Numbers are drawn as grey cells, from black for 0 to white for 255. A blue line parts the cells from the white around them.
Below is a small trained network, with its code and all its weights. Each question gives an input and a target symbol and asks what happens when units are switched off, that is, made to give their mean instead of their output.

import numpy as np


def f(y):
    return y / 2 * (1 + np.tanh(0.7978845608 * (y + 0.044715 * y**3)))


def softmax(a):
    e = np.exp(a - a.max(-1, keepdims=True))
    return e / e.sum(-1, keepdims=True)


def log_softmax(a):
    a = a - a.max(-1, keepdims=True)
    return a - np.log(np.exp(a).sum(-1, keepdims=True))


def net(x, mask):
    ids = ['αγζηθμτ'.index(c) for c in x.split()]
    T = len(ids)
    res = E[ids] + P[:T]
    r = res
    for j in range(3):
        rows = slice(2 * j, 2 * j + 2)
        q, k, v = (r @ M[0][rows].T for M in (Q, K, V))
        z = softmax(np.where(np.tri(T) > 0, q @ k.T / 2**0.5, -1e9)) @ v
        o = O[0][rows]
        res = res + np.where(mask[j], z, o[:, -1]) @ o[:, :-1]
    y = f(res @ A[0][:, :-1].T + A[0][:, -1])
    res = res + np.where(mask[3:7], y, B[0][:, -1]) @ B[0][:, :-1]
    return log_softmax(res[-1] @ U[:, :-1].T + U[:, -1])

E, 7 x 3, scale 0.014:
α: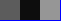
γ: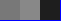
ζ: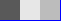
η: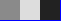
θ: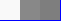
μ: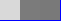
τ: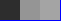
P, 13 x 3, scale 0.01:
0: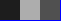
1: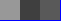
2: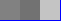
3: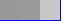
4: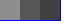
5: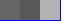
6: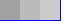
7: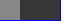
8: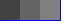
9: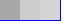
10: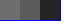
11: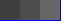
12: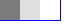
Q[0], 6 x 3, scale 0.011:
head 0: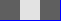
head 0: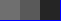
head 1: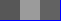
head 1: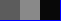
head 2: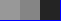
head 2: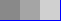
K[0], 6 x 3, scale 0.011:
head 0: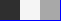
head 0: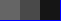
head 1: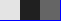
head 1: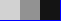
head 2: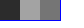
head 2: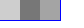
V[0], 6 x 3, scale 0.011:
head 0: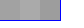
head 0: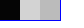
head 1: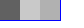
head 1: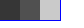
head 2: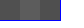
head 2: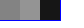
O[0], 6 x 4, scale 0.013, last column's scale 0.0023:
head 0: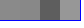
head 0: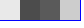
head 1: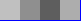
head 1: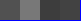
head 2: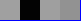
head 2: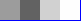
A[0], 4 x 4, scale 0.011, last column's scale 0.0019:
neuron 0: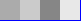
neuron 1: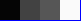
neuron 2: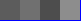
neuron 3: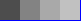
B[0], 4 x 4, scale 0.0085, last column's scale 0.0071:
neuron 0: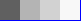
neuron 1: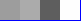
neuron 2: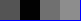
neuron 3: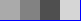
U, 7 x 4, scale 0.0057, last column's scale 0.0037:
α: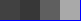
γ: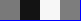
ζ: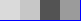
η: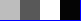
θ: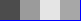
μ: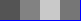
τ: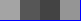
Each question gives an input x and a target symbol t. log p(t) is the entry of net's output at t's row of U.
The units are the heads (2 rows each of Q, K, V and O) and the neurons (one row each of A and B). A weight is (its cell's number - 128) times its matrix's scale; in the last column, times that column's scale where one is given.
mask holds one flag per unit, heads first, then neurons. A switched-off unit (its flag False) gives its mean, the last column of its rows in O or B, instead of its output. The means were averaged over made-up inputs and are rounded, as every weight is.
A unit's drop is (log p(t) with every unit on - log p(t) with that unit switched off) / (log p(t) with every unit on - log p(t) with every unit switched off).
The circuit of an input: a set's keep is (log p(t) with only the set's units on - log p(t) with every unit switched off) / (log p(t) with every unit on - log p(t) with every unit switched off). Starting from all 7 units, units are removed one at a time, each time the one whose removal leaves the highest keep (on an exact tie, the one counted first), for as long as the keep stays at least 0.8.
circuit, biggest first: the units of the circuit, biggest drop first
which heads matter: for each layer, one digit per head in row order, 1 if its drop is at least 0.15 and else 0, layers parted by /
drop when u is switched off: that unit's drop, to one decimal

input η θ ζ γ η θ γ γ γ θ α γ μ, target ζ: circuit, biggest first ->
[head 1]
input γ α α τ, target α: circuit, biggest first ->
[head 1; head 2]
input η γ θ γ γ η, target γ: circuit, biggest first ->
[head 2; head 1]
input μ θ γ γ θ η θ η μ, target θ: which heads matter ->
100
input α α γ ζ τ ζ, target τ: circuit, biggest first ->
[head 0; head 1]
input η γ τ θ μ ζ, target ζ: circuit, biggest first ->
[head 0; head 2]
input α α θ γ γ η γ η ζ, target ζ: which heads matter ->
101
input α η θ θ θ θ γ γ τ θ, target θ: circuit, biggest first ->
[head 0; neuron 0]
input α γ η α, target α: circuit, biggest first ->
[head 1; neuron 0]
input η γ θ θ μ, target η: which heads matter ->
011
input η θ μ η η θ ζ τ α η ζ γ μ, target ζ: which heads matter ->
111
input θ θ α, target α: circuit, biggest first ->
[head 1; neuron 2]
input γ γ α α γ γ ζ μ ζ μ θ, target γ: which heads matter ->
001
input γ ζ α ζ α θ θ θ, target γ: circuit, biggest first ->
[head 2]
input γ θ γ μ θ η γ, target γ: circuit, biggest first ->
[head 2; head 1]
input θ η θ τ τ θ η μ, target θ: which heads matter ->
110
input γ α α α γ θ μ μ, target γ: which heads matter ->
001
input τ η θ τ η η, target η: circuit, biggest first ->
[head 1; head 0; head 2]
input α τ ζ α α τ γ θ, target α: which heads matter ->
111
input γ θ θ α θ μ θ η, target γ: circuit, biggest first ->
[head 2]
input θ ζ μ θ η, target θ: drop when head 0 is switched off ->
0.2
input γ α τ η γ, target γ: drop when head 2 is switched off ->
0.5
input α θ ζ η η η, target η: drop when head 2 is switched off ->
0.1
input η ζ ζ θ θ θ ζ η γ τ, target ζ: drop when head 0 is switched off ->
0.6
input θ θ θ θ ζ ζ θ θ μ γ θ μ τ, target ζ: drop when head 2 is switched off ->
0.1
